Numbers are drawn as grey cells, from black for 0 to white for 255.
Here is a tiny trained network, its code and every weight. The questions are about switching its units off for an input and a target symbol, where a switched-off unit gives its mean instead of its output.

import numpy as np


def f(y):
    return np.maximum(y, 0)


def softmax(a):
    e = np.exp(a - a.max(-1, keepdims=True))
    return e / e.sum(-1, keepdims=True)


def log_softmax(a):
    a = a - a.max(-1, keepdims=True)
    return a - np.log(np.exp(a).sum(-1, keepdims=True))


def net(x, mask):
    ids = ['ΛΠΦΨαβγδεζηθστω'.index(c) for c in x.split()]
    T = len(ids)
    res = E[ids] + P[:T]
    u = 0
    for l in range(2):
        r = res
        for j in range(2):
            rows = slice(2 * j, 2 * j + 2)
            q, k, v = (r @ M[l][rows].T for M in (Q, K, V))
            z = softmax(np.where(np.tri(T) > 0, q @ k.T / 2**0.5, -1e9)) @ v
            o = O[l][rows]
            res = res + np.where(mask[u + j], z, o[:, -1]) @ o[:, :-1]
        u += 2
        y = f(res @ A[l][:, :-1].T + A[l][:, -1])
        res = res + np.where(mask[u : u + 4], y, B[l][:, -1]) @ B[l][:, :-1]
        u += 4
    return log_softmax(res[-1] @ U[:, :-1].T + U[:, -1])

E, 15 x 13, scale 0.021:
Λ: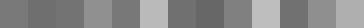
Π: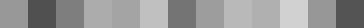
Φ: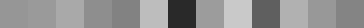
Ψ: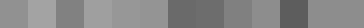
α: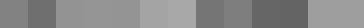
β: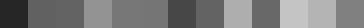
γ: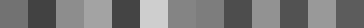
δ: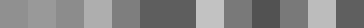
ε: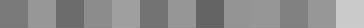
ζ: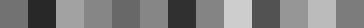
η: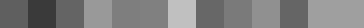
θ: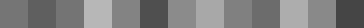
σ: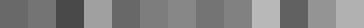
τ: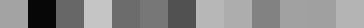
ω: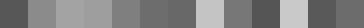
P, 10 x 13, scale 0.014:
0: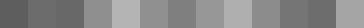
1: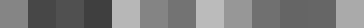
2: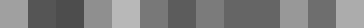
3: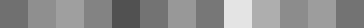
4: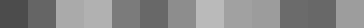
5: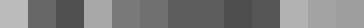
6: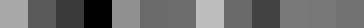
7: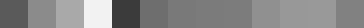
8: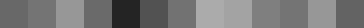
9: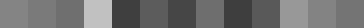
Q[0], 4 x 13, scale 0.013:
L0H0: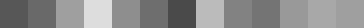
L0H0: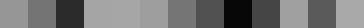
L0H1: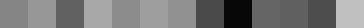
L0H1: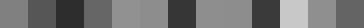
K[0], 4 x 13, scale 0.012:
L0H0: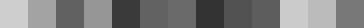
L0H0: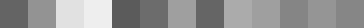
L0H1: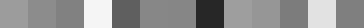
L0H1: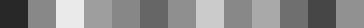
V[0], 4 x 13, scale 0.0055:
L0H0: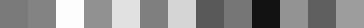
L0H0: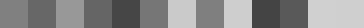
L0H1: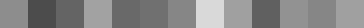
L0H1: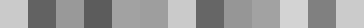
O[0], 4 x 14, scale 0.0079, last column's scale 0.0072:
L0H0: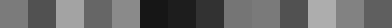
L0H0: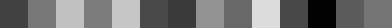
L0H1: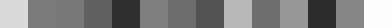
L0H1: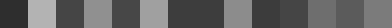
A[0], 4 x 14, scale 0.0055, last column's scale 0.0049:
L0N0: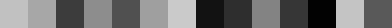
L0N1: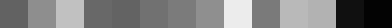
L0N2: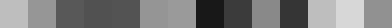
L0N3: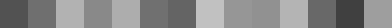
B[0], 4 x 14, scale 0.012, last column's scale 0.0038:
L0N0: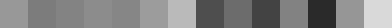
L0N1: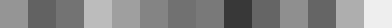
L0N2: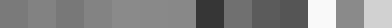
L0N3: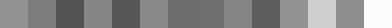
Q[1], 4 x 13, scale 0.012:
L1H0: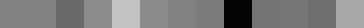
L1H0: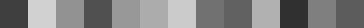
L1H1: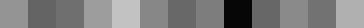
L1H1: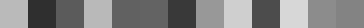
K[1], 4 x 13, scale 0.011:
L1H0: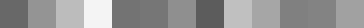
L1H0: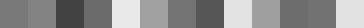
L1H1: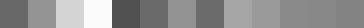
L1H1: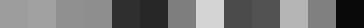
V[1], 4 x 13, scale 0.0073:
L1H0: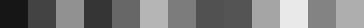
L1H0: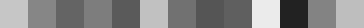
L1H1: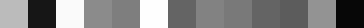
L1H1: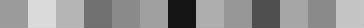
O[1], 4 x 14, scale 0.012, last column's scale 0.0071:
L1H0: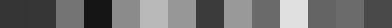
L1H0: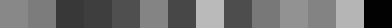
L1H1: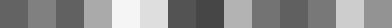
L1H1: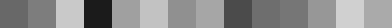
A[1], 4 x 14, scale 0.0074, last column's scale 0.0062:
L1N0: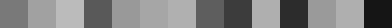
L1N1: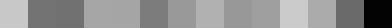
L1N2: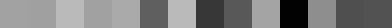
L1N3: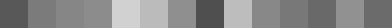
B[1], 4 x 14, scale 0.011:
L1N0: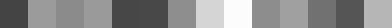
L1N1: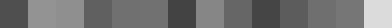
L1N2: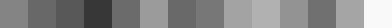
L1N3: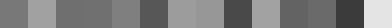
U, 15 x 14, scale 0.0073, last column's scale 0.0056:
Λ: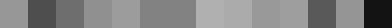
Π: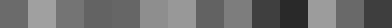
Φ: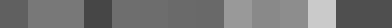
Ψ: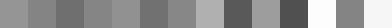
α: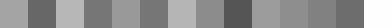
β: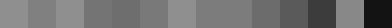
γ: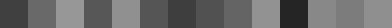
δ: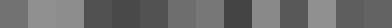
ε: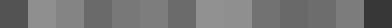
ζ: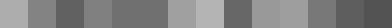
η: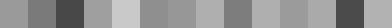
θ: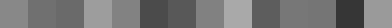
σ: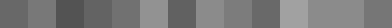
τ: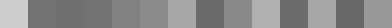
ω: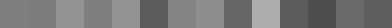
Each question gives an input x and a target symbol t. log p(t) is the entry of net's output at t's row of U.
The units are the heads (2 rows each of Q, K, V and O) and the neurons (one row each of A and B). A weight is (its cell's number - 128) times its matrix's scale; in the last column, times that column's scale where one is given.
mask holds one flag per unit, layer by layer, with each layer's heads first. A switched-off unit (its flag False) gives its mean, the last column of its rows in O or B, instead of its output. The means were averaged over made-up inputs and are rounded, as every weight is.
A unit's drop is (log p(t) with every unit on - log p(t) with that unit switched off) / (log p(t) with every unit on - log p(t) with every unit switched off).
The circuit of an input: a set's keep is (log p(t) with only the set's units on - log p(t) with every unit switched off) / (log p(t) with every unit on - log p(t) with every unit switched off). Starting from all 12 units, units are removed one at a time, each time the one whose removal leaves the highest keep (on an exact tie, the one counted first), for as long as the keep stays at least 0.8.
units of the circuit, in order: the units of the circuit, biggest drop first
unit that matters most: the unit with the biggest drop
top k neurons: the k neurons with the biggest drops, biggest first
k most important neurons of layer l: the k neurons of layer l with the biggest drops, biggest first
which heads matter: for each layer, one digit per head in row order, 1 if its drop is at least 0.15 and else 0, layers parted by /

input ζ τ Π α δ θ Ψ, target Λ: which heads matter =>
01 / 11
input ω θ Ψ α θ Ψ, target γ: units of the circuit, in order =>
L0H0
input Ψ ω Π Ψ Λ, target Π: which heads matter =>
11 / 00
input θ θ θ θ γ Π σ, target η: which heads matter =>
10 / 01
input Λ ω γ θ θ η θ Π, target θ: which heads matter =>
00 / 01
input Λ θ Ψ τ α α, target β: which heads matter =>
11 / 00
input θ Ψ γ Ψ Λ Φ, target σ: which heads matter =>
00 / 10
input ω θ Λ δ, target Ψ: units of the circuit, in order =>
L0N1, L1H0
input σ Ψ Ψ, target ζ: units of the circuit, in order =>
L1H1, L1H0, L0H0
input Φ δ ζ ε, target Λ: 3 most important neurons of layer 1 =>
L1N0, L1N2, L1N1
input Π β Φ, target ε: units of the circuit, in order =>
L1H1, L1N0
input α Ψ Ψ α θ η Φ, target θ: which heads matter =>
00 / 11
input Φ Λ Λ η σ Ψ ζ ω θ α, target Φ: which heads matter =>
10 / 00
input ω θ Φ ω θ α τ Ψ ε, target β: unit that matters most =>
L0H1
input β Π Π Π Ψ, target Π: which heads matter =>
11 / 10
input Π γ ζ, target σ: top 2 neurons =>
L0N2, L0N3
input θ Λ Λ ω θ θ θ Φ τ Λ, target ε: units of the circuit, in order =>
L1N0, L1H1, L0N0, L0N2
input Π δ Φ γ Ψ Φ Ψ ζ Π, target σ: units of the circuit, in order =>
L0N1, L1H0
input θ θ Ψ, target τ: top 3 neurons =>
L1N2, L1N1, L0N2
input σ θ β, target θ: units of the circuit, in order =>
L1H1
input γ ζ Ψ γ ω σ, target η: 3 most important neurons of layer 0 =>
L0N3, L0N0, L0N2
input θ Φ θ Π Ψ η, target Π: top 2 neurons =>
L0N0, L0N2
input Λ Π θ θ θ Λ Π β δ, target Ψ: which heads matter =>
00 / 11
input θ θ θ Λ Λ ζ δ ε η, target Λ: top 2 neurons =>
L1N0, L1N2
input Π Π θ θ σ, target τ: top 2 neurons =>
L1N2, L1N1
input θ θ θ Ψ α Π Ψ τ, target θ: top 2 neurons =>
L1N1, L1N2
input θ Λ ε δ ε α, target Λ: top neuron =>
L1N0
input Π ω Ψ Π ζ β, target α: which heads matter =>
00 / 11
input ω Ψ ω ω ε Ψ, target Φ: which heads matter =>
10 / 01
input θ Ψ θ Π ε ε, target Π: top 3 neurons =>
L0N2, L0N0, L1N2
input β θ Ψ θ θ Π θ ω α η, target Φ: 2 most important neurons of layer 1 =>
L1N0, L1N2
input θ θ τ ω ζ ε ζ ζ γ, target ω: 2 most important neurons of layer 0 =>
L0N1, L0N2
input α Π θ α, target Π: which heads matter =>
11 / 10
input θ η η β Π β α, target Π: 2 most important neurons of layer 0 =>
L0N2, L0N0
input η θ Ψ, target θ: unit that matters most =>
L1H1
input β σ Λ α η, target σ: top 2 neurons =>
L0N1, L1N3
